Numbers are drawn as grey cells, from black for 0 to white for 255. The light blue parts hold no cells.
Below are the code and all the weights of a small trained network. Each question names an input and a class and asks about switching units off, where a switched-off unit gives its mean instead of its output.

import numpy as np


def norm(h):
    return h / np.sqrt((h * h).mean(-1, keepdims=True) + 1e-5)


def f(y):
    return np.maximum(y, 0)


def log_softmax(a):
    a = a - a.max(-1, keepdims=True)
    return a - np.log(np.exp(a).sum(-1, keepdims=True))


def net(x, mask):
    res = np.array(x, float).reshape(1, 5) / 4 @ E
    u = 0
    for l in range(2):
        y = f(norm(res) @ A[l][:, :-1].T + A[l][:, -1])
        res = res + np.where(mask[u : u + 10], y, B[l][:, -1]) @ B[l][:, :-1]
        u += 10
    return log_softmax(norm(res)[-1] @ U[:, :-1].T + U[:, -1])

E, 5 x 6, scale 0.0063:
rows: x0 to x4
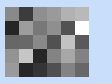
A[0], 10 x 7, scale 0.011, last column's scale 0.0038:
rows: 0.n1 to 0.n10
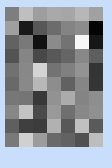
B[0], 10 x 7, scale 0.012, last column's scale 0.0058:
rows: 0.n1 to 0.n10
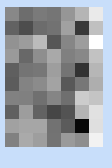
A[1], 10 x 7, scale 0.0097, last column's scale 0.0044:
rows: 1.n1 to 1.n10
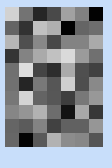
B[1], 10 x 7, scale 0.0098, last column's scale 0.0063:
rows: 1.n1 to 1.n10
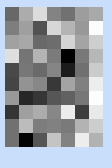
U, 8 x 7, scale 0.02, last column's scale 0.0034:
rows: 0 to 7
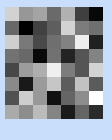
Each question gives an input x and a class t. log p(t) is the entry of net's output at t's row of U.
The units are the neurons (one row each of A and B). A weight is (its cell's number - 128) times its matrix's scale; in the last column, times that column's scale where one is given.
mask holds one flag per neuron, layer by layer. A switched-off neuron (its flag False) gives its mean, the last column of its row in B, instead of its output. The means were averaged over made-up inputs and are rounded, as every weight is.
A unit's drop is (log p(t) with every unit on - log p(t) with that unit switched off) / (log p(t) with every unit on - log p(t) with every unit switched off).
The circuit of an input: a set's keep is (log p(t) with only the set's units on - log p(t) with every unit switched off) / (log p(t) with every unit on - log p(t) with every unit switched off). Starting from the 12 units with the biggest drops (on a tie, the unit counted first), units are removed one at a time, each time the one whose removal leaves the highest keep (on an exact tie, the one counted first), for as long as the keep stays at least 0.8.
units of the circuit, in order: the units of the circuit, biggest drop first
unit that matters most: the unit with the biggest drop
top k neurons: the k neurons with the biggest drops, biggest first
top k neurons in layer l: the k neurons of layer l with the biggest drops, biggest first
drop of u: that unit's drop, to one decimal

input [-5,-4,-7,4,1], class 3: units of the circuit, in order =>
[1.n7]
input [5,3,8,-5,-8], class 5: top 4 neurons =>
[0.n9 1.n4 0.n1 0.n3]
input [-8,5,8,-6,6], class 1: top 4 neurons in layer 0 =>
[0.n3 0.n4 0.n9 0.n8]
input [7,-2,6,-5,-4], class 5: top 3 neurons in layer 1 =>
[1.n4 1.n10 1.n8]
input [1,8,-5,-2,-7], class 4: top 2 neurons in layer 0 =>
[0.n6 0.n5]
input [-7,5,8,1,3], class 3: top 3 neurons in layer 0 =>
[0.n1 0.n3 0.n6]
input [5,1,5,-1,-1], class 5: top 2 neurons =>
[1.n10 1.n4]
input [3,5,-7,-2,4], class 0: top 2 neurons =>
[0.n9 0.n3]
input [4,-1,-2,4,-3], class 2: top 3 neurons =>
[0.n1 1.n6 0.n9]
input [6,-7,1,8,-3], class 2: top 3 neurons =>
[0.n7 0.n9 0.n2]
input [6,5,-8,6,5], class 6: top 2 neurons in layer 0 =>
[0.n3 0.n9]
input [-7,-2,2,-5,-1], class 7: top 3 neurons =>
[0.n10 0.n8 1.n6]
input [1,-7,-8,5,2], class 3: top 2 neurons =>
[0.n1 0.n8]
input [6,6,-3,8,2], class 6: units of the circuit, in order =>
[0.n9]
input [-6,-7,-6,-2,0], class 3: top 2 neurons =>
[0.n3 1.n7]
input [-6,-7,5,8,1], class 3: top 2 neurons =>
[1.n5 1.n7]
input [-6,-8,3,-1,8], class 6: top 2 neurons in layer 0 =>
[0.n4 0.n5]
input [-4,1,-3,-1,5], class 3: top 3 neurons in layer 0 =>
[0.n9 0.n1 0.n2]
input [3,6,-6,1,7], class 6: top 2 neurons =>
[0.n3 1.n9]
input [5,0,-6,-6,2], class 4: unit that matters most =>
0.n9
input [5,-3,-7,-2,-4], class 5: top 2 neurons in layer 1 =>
[1.n10 1.n4]
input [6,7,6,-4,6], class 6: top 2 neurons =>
[0.n9 0.n3]
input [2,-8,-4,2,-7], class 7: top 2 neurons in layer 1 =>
[1.n8 1.n6]
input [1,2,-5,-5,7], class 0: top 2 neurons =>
[0.n9 0.n8]
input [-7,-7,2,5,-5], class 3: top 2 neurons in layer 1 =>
[1.n5 1.n7]
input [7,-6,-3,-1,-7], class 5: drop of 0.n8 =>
0.1
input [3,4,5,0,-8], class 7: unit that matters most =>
1.n4
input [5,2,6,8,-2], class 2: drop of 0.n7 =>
0.1
